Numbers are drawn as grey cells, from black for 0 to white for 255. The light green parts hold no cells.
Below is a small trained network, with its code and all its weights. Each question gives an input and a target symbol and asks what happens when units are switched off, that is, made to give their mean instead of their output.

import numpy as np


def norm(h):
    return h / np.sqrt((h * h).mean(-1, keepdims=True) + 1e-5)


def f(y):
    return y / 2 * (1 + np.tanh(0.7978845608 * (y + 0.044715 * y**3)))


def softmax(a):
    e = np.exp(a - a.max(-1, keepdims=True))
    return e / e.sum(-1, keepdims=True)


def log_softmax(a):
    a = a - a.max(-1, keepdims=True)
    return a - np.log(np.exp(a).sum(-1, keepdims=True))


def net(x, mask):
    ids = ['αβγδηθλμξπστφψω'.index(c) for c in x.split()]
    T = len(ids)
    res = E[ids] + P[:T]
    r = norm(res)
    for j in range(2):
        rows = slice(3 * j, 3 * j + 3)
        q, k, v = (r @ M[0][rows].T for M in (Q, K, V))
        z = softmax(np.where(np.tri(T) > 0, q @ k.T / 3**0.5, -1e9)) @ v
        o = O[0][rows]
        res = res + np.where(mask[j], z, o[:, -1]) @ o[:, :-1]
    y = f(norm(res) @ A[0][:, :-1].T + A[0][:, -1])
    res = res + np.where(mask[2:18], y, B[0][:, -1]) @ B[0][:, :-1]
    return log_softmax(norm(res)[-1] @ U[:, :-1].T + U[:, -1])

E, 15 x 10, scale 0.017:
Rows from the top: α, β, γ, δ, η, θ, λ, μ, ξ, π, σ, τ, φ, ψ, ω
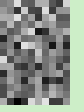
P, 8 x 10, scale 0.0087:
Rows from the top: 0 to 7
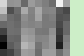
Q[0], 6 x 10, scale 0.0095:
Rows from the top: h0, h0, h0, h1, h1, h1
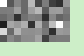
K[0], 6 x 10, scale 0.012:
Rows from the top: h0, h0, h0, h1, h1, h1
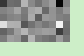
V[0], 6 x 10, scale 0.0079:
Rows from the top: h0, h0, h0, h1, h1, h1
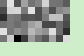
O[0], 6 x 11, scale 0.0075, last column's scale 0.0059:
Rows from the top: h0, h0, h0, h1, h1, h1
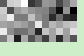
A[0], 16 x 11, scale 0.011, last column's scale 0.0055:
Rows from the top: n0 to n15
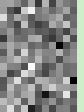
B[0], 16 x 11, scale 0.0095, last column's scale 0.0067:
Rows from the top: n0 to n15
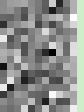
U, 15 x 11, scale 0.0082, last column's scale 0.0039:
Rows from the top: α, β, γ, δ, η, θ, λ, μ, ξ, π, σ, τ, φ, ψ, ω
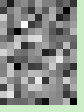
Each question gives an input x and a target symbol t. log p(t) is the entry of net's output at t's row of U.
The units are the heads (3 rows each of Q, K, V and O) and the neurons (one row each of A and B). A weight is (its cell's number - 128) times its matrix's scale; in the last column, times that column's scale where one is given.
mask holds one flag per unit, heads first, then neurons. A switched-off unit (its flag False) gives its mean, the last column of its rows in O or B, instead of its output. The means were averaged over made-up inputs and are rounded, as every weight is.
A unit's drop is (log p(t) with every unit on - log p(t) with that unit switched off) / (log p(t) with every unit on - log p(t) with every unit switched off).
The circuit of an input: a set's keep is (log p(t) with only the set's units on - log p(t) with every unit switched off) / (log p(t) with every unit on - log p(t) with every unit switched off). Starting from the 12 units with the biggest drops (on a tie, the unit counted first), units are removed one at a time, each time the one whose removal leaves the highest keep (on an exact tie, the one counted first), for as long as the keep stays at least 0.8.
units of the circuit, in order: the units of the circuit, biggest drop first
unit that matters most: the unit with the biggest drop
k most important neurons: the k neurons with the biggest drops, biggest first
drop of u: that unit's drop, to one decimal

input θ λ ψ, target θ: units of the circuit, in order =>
[h0; h1]
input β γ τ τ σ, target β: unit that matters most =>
h1
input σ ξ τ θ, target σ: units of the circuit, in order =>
[h0; n4]
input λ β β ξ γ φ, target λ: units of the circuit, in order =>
[n11; h1]
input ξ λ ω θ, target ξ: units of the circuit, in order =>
[h1; h0]
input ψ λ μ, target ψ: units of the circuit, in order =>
[h0; n4]
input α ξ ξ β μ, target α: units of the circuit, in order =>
[h0; h1]
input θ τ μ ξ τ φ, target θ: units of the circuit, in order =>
[h0; h1]
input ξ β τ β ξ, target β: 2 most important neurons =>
[n12; n5]
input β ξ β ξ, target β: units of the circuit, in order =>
[h1; h0]
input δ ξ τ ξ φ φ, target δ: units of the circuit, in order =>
[h0; h1; n15]
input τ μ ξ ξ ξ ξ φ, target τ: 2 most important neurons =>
[n5; n2]
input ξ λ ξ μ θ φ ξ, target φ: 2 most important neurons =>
[n9; n12]
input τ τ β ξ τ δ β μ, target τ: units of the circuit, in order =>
[h1]
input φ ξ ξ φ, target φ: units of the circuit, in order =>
[h0; n9]
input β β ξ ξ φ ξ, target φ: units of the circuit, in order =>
[h0; n9]
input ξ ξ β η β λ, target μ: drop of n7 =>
0.1
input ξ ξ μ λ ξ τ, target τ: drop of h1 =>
0.2
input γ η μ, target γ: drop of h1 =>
0.3
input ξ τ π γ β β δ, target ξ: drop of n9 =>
0.0
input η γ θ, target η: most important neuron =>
[n5]
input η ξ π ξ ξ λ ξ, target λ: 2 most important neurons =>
[n11; n6]
